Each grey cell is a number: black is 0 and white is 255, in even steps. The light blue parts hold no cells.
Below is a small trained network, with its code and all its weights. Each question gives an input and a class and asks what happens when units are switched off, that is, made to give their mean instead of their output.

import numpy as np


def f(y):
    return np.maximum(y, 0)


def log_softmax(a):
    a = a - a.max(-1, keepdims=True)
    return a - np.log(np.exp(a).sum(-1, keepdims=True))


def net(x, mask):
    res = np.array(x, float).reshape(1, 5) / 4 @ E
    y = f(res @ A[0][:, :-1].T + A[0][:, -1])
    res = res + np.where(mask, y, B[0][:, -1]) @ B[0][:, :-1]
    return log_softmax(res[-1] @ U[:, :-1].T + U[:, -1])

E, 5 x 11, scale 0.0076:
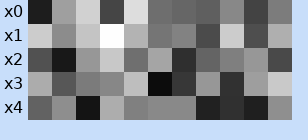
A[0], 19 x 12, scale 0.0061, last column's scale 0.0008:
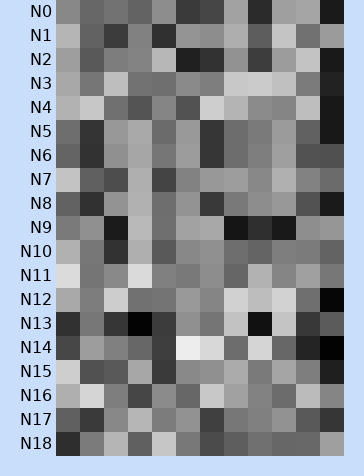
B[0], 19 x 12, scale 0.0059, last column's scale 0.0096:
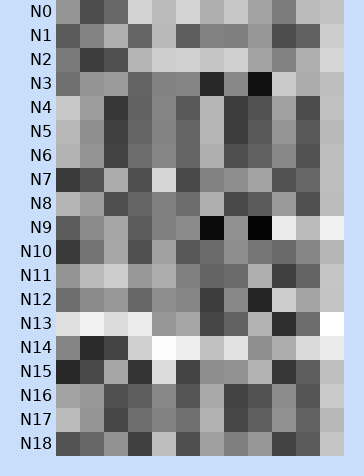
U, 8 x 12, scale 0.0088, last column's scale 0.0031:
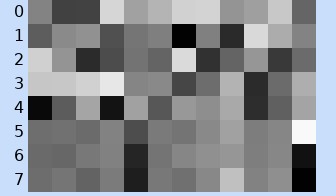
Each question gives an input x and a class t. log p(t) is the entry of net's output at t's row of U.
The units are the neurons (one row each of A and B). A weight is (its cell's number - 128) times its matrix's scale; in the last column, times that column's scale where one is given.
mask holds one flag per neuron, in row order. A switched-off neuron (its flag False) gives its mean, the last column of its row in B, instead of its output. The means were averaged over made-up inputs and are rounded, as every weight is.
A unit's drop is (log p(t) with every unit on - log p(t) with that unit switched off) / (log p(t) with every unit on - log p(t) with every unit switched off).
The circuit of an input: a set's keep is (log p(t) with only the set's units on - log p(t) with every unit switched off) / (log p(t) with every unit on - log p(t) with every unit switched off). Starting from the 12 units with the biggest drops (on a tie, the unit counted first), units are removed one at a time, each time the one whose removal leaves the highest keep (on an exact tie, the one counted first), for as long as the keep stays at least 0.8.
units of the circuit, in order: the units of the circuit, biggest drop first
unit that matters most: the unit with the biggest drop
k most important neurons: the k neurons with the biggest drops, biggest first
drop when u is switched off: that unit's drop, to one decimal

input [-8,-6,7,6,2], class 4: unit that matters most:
N15
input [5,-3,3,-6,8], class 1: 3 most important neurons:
[N9, N2, N0]
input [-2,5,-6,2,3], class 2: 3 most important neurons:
[N13, N4, N16]
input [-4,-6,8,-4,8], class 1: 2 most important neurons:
[N9, N10]
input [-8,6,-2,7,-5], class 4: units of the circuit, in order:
[N15, N7]
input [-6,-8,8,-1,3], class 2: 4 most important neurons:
[N5, N6, N8, N17]
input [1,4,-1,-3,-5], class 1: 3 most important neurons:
[N13, N3, N12]
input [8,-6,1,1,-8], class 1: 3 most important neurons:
[N12, N3, N15]
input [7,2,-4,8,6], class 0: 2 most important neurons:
[N2, N0]
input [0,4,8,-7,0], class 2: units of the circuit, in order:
[N8, N5]
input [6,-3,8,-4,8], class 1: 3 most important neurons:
[N9, N4, N16]
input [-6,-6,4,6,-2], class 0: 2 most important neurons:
[N0, N2]
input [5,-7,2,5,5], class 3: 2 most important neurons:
[N13, N14]
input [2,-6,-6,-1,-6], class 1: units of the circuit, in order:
[N12]
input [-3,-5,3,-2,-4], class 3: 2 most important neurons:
[N13, N9]
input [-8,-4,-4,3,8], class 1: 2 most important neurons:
[N9, N18]
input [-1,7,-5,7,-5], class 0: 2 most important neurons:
[N2, N13]
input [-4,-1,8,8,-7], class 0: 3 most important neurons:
[N2, N0, N9]
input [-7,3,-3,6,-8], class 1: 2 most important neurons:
[N3, N12]
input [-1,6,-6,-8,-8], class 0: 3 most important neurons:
[N14, N9, N13]
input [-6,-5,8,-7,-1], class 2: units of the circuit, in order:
[N8]
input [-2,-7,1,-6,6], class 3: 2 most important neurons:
[N13, N2]
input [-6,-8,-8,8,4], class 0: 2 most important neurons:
[N0, N2]
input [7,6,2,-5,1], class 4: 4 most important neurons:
[N13, N18, N0, N2]
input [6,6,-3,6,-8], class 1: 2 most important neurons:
[N3, N12]
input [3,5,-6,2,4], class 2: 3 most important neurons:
[N13, N16, N4]
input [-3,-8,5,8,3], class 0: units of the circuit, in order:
[N0]
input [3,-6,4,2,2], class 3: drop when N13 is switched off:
0.7
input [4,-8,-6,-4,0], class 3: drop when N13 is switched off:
1.0
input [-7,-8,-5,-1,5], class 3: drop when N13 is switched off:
1.1
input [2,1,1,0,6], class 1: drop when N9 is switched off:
0.4
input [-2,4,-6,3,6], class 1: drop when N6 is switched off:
0.1
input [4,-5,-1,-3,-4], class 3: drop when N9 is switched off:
0.3
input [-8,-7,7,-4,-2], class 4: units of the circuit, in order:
[N15]
